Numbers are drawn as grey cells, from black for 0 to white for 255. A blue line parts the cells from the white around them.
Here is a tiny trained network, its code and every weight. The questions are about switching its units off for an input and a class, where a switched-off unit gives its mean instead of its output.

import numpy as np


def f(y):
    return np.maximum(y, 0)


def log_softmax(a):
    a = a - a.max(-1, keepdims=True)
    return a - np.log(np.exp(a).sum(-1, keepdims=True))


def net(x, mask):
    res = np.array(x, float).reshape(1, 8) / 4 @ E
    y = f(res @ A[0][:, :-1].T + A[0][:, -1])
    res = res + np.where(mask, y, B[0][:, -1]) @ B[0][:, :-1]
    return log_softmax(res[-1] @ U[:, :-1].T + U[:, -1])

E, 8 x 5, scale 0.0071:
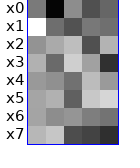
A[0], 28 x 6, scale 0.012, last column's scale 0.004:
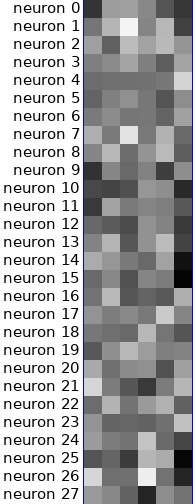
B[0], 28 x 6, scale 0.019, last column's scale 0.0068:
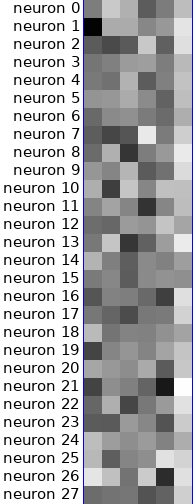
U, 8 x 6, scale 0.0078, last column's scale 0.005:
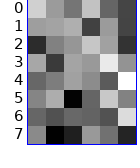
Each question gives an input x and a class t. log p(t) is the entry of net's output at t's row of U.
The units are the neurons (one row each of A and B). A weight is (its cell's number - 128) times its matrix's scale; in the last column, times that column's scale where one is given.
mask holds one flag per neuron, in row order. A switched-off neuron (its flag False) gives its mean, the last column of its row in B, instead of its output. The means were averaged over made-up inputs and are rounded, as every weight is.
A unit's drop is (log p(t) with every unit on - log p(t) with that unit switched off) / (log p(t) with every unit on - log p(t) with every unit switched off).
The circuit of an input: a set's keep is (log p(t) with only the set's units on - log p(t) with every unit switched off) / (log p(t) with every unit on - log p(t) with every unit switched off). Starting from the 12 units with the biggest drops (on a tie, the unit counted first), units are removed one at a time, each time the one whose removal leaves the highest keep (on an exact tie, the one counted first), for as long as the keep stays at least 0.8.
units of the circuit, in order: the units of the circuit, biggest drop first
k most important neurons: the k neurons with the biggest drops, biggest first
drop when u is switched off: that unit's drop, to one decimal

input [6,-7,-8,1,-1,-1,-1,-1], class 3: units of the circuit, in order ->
[neuron 10; neuron 21]
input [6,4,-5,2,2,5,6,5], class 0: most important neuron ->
[neuron 26]
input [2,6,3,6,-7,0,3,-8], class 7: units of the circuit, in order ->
[neuron 7; neuron 2]
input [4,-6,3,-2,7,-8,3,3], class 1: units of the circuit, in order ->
[neuron 2; neuron 7; neuron 0]
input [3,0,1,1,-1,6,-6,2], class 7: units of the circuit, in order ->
[neuron 1; neuron 0]
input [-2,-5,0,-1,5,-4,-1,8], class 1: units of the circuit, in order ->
[neuron 2; neuron 7]
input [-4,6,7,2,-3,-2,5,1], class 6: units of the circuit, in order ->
[neuron 21; neuron 27]
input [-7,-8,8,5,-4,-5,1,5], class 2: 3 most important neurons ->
[neuron 1; neuron 19; neuron 7]
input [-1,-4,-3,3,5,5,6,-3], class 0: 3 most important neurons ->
[neuron 26; neuron 24; neuron 18]
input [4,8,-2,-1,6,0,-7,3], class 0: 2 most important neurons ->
[neuron 26; neuron 1]
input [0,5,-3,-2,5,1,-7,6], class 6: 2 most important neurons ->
[neuron 21; neuron 16]
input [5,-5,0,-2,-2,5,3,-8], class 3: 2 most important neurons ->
[neuron 10; neuron 25]
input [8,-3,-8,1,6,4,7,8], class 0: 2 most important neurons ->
[neuron 26; neuron 1]
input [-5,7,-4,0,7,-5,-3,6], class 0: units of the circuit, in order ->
[neuron 26]
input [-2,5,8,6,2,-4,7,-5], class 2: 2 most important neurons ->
[neuron 1; neuron 7]
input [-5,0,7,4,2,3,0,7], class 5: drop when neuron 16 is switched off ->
-0.1
